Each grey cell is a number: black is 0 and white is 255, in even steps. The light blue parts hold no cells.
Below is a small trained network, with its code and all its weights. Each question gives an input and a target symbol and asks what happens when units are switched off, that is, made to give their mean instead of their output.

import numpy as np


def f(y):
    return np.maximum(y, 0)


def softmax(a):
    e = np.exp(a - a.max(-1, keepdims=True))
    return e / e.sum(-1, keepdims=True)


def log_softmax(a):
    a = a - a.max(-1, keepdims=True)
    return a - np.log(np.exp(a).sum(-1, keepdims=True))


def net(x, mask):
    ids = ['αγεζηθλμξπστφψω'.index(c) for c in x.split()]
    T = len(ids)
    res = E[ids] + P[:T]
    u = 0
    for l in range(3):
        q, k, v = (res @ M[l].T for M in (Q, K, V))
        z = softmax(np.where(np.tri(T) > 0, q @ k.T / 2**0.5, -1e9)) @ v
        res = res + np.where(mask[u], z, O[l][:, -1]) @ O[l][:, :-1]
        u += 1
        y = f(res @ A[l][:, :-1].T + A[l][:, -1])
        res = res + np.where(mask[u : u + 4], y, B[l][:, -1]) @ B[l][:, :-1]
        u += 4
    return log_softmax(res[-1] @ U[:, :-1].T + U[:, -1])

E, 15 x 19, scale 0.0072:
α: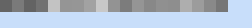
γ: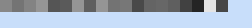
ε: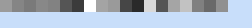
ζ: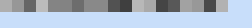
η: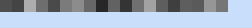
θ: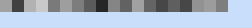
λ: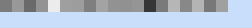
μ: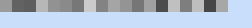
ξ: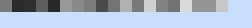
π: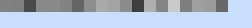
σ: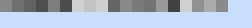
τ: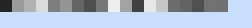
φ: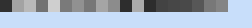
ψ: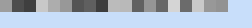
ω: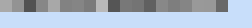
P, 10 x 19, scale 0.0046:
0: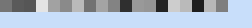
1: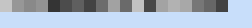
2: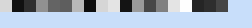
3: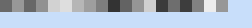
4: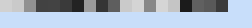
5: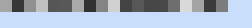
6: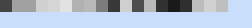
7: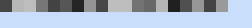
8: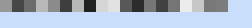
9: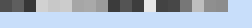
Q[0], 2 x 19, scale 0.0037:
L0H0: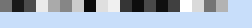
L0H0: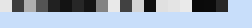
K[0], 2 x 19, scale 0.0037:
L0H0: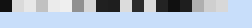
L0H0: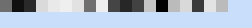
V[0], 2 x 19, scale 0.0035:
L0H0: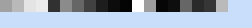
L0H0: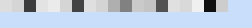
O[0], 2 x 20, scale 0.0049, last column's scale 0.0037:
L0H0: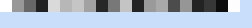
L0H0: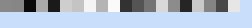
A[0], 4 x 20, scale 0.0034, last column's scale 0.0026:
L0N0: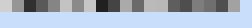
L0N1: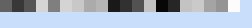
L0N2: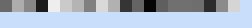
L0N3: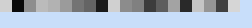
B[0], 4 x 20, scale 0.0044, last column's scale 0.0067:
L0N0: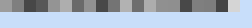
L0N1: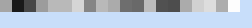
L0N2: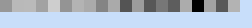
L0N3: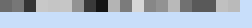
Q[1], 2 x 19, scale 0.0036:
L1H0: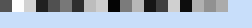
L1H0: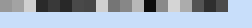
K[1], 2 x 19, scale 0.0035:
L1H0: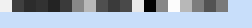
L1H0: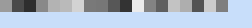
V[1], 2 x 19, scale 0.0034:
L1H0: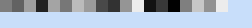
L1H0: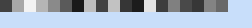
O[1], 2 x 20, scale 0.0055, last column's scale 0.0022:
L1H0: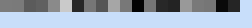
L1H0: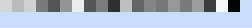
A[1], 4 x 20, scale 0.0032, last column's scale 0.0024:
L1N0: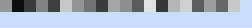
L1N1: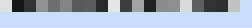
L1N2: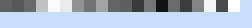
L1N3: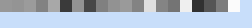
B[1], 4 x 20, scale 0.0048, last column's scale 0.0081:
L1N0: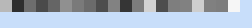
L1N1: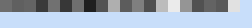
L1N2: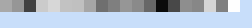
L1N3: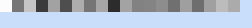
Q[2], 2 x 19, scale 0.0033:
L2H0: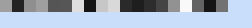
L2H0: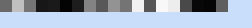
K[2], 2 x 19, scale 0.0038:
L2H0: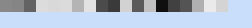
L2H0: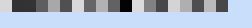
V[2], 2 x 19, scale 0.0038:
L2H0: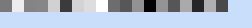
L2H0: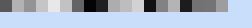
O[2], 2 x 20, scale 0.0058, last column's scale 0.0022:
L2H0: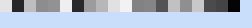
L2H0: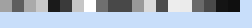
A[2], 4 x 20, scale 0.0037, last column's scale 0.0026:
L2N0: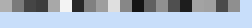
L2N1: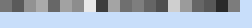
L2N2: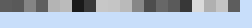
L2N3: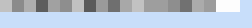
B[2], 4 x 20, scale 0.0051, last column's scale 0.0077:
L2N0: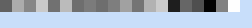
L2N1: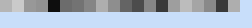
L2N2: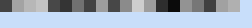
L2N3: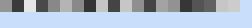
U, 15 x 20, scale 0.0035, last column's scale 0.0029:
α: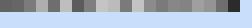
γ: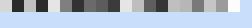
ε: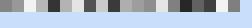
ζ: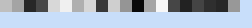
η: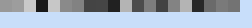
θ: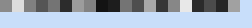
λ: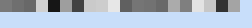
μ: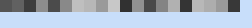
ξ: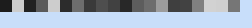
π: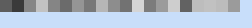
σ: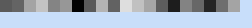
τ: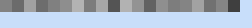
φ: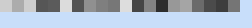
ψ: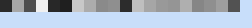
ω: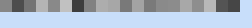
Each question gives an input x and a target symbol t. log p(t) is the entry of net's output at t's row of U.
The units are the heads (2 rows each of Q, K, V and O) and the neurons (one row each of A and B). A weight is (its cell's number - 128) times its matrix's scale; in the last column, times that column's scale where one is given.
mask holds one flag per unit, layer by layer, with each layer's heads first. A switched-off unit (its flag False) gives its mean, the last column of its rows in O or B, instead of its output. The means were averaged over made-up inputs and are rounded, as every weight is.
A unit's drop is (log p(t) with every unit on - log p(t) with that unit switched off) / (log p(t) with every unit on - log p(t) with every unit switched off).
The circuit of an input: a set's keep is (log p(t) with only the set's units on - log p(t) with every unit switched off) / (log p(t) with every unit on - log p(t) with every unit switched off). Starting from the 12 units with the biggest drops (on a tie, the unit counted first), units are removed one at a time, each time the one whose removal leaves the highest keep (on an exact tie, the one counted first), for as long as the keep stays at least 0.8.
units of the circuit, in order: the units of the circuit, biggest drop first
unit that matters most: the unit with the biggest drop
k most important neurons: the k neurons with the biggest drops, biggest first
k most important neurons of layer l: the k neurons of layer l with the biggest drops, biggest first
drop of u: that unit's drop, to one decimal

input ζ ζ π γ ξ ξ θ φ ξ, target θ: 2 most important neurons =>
[L0N3 L1N2]
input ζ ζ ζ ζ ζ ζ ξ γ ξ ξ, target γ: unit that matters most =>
L0H0
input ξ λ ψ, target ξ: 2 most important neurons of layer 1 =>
[L1N0 L1N1]
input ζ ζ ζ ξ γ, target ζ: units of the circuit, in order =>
[L0H0 L0N0]
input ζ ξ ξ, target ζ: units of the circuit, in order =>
[L0H0 L2H0]
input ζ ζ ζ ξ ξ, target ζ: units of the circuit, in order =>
[L0H0 L0N0]
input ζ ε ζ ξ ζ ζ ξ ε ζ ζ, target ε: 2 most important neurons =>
[L2N3 L0N1]
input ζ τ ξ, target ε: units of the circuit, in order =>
[L1H0 L2N3]
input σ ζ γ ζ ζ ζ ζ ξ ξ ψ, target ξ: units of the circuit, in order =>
[L2H0 L1N2]
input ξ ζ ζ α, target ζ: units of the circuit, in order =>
[L0H0 L2N0 L0N0]
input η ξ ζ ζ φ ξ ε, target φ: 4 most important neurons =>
[L1N0 L0N1 L1N3 L1N1]
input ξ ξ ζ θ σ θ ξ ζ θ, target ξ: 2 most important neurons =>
[L1N1 L1N0]
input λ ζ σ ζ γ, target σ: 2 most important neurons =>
[L0N1 L2N2]
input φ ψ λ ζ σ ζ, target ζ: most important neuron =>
[L1N1]
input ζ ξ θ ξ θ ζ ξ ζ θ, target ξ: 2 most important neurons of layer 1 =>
[L1N0 L1N1]
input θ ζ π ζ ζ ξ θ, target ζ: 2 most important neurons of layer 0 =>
[L0N0 L0N3]
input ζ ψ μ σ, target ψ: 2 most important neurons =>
[L0N1 L0N3]
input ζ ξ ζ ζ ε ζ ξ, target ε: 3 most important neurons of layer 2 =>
[L2N3 L2N2 L2N0]
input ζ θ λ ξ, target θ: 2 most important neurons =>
[L0N3 L0N1]
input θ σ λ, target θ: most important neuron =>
[L0N3]
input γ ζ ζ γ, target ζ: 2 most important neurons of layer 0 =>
[L0N0 L0N3]
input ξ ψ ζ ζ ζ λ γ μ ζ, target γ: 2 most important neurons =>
[L2N0 L1N3]
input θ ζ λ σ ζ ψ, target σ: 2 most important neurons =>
[L1N1 L2N2]
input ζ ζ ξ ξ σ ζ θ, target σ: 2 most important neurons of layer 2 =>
[L2N2 L2N0]
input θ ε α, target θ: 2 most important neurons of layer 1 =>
[L1N2 L1N1]
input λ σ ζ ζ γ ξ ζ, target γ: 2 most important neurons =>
[L2N0 L0N1]
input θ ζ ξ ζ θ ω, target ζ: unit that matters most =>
L0H0
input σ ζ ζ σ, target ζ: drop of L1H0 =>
0.1
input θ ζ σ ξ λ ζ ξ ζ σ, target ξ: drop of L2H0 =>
0.9
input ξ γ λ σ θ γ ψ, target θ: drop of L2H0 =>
1.0
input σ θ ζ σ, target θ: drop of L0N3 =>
0.2
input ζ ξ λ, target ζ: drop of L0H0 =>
0.8
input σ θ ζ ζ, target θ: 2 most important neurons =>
[L0N3 L0N1]
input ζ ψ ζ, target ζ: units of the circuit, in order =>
[L0H0]
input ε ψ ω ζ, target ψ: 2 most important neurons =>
[L0N1 L0N3]
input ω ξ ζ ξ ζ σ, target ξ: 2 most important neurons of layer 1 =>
[L1N0 L1N1]
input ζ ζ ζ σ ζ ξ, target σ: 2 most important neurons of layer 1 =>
[L1N1 L1N2]
